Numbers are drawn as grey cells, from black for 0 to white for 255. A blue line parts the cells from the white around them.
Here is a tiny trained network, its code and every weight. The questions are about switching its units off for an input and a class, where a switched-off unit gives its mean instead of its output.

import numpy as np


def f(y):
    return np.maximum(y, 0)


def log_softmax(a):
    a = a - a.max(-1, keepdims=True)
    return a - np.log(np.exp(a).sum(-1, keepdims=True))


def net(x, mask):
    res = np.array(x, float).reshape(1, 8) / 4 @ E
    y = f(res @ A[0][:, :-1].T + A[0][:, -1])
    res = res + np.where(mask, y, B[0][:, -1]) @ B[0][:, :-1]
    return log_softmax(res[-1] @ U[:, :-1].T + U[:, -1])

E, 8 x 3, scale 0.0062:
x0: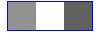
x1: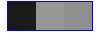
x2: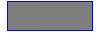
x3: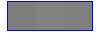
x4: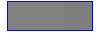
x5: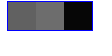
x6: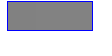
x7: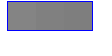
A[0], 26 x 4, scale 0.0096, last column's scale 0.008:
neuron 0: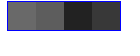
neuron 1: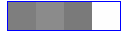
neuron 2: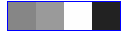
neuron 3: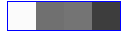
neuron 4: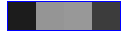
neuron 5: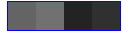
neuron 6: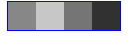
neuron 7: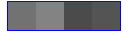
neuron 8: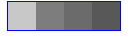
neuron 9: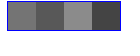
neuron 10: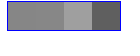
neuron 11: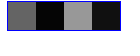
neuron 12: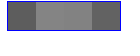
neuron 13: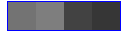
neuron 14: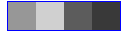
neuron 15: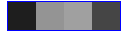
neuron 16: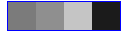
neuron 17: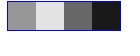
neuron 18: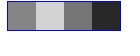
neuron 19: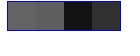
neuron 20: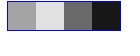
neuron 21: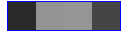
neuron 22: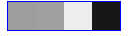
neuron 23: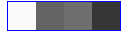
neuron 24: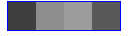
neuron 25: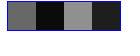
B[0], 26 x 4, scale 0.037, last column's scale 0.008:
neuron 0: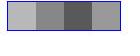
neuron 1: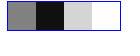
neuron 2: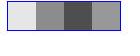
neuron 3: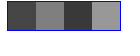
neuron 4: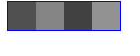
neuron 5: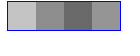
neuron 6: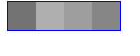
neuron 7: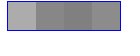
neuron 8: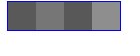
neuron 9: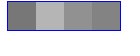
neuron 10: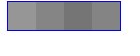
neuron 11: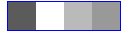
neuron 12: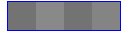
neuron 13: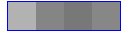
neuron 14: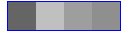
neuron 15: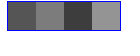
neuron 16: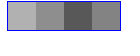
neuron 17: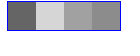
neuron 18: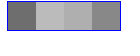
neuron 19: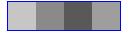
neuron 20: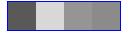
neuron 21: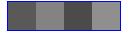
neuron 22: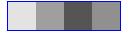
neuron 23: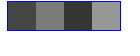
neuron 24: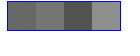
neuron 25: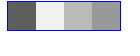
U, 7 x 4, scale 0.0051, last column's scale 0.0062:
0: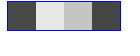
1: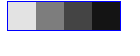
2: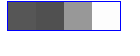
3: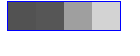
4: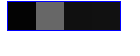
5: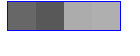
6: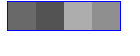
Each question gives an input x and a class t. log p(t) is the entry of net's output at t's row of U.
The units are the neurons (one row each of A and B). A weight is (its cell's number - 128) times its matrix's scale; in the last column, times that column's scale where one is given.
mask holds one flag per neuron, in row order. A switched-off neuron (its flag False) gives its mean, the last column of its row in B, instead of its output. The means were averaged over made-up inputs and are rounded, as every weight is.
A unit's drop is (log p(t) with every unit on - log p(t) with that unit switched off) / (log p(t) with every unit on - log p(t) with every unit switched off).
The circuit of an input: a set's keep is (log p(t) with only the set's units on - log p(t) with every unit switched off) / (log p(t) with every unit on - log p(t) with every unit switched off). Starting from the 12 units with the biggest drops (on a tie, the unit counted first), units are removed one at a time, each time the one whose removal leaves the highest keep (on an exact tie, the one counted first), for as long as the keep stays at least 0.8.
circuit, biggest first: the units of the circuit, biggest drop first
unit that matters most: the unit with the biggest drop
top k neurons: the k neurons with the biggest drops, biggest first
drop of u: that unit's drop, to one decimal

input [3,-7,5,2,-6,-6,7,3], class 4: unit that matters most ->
neuron 3
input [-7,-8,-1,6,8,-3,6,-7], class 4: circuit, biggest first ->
(neuron 23; neuron 3)
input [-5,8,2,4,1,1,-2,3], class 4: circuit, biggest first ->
(neuron 15; neuron 4)
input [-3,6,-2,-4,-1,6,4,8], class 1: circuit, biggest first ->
(neuron 19; neuron 0)
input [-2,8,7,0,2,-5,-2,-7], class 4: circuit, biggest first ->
(neuron 15; neuron 4)
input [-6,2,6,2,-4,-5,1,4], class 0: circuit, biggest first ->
(neuron 11; neuron 25)
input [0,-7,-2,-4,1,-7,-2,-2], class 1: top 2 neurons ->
(neuron 22; neuron 2)
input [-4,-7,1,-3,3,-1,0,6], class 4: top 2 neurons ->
(neuron 23; neuron 3)
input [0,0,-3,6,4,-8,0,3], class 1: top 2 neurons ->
(neuron 2; neuron 22)
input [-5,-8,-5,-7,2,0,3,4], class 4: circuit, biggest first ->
(neuron 23; neuron 3)
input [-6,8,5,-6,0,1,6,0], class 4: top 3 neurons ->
(neuron 15; neuron 4; neuron 21)
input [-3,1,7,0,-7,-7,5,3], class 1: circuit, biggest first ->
(neuron 2; neuron 22)
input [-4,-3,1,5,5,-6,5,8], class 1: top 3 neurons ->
(neuron 2; neuron 22; neuron 1)
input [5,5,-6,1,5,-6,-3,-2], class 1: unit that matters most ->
neuron 2
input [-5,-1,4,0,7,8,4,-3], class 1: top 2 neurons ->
(neuron 19; neuron 0)
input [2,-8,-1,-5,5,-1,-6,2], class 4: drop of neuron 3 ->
0.3
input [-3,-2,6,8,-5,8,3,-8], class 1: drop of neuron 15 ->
0.0
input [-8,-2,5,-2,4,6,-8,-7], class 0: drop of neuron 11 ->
0.3
